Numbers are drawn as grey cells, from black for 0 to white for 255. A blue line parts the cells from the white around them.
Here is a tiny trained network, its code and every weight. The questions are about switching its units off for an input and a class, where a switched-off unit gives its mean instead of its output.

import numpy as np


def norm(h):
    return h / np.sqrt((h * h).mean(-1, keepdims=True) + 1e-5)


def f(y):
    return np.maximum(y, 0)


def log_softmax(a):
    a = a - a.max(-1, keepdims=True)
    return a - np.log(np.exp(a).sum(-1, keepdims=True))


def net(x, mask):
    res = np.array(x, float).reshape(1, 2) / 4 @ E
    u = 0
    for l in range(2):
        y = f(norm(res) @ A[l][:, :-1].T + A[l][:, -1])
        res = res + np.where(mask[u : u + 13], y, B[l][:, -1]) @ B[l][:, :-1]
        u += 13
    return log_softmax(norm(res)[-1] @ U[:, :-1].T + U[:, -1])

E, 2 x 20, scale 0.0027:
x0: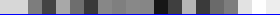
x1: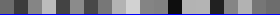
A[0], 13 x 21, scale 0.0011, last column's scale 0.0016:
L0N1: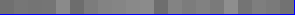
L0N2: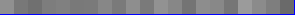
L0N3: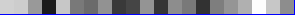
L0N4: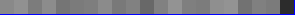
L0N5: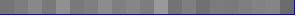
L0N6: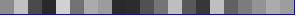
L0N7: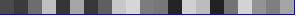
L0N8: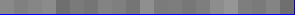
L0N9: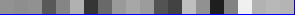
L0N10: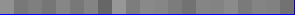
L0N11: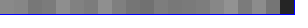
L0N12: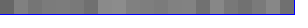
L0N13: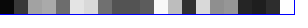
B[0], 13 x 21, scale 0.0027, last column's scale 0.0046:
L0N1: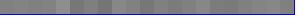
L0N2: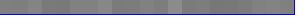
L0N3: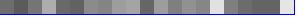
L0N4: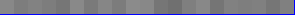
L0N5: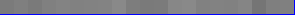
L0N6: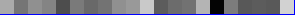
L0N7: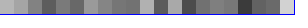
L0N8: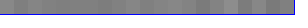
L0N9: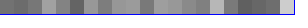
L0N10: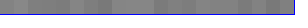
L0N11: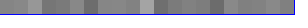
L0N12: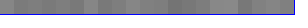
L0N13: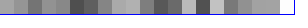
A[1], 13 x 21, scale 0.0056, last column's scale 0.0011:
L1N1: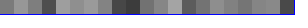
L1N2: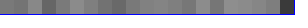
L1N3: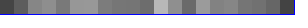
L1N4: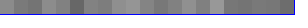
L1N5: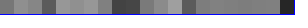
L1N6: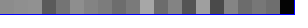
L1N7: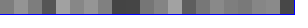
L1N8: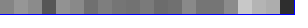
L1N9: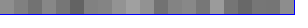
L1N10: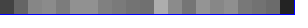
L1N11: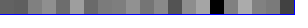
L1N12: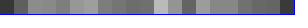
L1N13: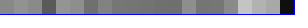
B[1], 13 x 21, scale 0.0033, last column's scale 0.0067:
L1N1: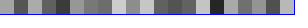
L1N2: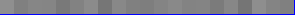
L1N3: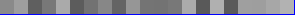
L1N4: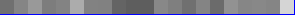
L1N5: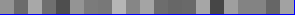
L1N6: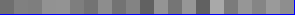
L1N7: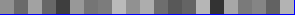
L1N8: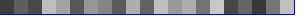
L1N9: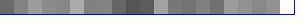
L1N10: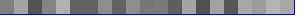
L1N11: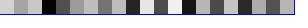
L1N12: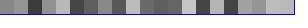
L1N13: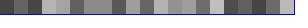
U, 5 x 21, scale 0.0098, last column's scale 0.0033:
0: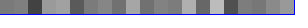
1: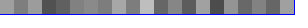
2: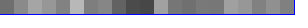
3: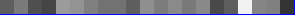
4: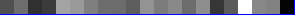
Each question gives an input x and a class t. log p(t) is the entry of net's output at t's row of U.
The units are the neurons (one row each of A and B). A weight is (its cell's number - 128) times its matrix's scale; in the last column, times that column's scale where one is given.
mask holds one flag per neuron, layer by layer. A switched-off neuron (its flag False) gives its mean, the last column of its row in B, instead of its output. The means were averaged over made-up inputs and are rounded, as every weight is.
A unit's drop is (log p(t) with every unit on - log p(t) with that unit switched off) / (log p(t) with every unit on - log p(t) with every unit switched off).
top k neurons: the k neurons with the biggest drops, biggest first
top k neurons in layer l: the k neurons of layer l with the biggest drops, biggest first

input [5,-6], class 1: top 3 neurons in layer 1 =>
L1N1, L1N7, L1N12
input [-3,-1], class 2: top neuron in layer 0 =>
L0N13
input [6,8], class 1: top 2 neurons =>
L1N11, L0N13
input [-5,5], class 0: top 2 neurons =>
L0N6, L1N12
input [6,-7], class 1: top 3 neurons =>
L0N13, L1N1, L1N7
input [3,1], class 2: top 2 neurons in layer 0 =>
L0N9, L0N3
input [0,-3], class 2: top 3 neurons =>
L0N6, L0N7, L1N11
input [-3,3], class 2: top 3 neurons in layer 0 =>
L0N13, L0N6, L0N3
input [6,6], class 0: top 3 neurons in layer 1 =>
L1N8, L1N13, L1N1
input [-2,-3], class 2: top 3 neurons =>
L0N13, L0N7, L1N11
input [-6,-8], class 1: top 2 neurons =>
L1N1, L0N3
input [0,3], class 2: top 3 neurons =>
L0N7, L0N6, L0N9
